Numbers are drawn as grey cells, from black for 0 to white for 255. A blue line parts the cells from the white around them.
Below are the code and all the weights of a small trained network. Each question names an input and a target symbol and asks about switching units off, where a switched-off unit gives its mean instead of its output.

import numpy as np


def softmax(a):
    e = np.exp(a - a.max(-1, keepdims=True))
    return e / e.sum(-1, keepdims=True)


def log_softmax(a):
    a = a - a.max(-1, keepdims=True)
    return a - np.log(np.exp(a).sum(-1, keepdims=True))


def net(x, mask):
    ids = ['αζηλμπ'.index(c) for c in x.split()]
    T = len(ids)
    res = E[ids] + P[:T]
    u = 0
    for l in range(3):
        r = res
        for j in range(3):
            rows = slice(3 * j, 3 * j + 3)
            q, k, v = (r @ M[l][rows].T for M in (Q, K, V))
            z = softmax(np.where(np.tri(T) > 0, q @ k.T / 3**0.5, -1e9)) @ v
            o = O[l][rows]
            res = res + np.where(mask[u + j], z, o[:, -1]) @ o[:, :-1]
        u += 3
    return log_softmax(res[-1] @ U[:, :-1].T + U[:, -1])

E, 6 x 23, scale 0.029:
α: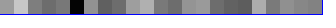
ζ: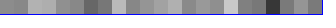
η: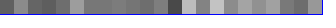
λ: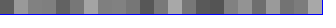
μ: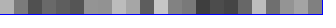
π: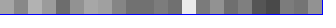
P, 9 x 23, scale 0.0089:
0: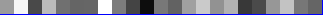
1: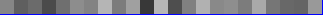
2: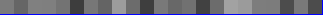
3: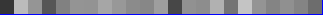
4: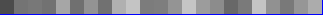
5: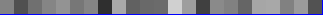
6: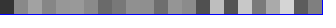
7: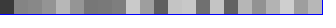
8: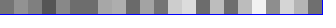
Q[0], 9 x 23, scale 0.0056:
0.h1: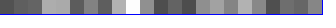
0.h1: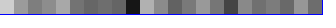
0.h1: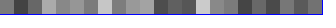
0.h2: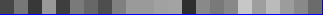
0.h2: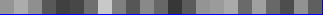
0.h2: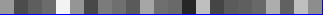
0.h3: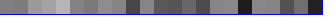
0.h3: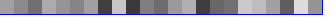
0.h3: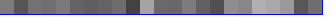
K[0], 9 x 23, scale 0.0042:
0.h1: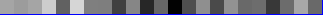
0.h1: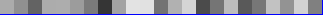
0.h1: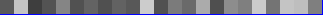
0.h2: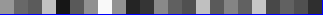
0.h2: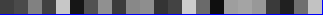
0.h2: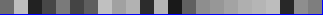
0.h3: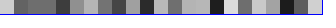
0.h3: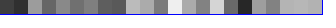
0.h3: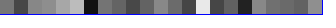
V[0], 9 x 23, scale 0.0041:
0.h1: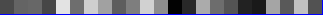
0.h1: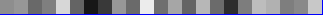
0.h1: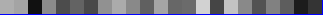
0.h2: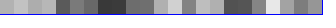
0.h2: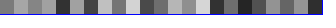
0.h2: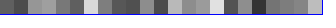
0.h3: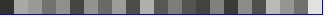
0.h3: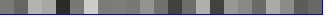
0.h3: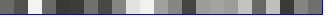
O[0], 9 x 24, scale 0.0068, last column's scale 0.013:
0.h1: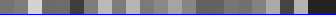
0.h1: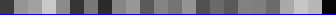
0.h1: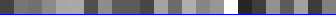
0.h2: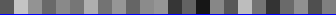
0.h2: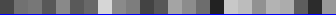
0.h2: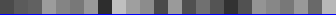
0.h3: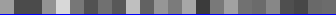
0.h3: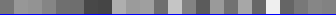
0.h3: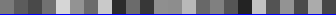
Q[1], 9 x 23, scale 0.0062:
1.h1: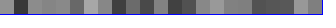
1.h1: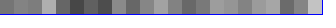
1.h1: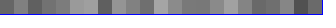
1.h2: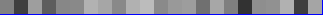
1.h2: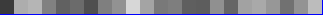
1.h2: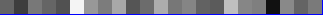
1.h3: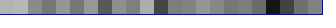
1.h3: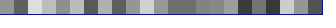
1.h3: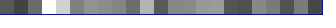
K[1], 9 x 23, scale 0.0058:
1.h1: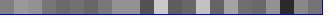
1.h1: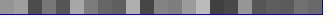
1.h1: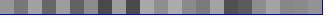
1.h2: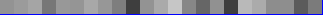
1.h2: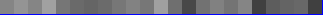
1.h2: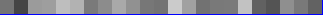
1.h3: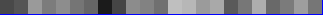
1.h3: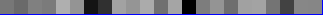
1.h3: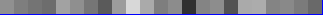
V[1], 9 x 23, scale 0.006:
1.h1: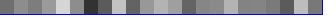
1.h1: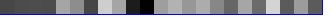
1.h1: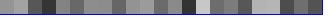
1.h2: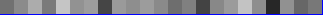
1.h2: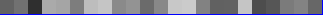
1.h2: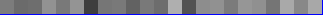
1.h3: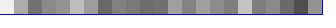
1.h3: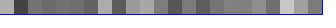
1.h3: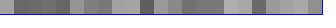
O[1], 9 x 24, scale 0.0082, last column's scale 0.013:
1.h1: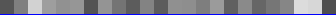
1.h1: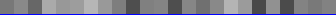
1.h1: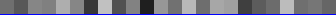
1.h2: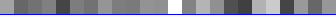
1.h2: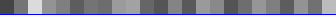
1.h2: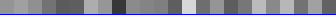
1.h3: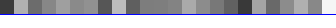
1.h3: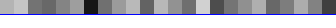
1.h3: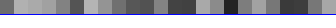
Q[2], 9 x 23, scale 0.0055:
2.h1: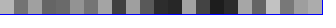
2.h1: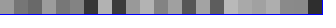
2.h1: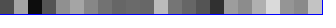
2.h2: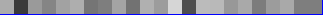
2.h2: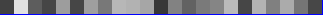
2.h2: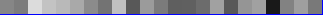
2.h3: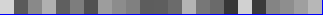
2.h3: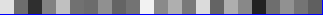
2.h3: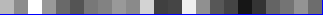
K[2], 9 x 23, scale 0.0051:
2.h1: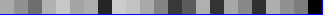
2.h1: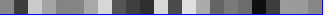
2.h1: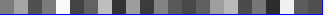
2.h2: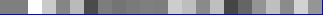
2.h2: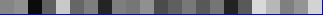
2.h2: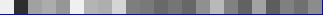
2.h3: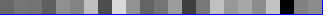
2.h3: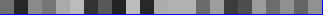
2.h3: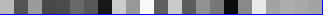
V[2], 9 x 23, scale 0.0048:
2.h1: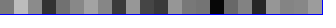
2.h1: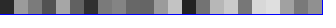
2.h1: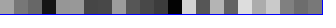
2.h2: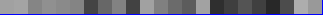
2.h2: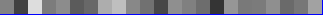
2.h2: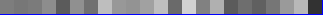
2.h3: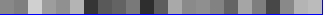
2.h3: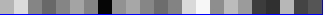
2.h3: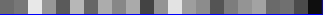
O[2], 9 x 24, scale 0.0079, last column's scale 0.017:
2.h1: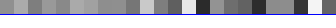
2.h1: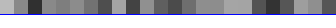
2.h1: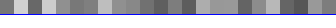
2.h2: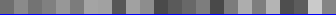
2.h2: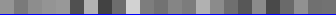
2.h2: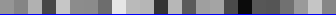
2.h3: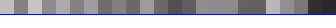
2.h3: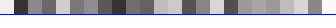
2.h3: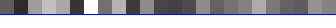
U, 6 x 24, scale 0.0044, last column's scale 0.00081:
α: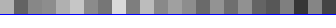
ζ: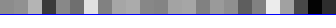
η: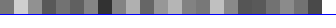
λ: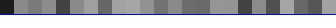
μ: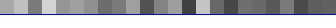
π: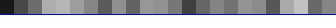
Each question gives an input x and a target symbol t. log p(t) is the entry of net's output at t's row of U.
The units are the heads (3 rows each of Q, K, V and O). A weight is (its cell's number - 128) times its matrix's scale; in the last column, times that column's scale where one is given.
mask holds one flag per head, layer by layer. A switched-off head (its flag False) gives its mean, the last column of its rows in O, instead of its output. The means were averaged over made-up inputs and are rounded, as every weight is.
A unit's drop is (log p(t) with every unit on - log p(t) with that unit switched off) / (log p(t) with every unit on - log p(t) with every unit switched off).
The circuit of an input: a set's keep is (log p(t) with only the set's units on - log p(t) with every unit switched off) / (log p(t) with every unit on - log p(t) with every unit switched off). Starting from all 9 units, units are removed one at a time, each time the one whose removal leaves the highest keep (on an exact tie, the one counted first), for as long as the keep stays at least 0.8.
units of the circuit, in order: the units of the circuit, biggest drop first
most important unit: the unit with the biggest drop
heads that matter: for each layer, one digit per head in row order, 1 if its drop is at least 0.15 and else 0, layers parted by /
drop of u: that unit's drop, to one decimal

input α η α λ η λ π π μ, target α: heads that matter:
110 / 001 / 100
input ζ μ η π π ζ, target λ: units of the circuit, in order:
2.h3, 1.h2
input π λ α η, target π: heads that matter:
000 / 000 / 001
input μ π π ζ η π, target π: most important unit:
1.h1
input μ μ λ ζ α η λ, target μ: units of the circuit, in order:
1.h3, 0.h2
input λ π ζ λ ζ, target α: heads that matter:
000 / 000 / 100
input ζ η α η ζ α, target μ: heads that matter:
010 / 110 / 100
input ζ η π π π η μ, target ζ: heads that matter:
100 / 100 / 001
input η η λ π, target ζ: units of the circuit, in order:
1.h2, 2.h1, 1.h1
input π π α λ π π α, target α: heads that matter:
000 / 110 / 100
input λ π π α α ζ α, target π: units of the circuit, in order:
1.h2, 2.h1, 1.h1, 2.h3
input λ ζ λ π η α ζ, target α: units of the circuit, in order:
0.h3, 2.h1, 1.h2
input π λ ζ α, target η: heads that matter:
000 / 000 / 001
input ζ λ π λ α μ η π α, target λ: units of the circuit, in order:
1.h1, 2.h3, 0.h3
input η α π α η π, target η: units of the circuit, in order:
2.h3, 1.h2
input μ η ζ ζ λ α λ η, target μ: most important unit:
1.h3
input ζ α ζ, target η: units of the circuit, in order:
2.h3, 1.h2, 0.h1
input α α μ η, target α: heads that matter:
100 / 001 / 100
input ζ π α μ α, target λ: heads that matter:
010 / 110 / 001
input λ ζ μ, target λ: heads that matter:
000 / 001 / 001
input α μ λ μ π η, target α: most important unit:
1.h3
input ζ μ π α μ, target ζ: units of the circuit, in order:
2.h3, 1.h1
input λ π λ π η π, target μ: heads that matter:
000 / 000 / 100
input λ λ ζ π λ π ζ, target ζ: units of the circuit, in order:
1.h1, 2.h1, 2.h3
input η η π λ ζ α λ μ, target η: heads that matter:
000 / 110 / 001
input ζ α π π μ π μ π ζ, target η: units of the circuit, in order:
1.h1, 2.h3, 1.h2
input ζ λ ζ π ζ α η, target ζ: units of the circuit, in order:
2.h3, 1.h1
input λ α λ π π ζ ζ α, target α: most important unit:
1.h2
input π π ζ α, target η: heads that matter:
000 / 010 / 001
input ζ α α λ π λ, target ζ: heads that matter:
110 / 100 / 001
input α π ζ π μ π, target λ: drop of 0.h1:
0.1
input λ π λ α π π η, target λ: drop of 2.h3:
0.9
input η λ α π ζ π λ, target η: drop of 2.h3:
1.1
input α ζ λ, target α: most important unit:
2.h1
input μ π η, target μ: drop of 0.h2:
0.5
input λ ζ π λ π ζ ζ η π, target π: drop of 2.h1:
0.7
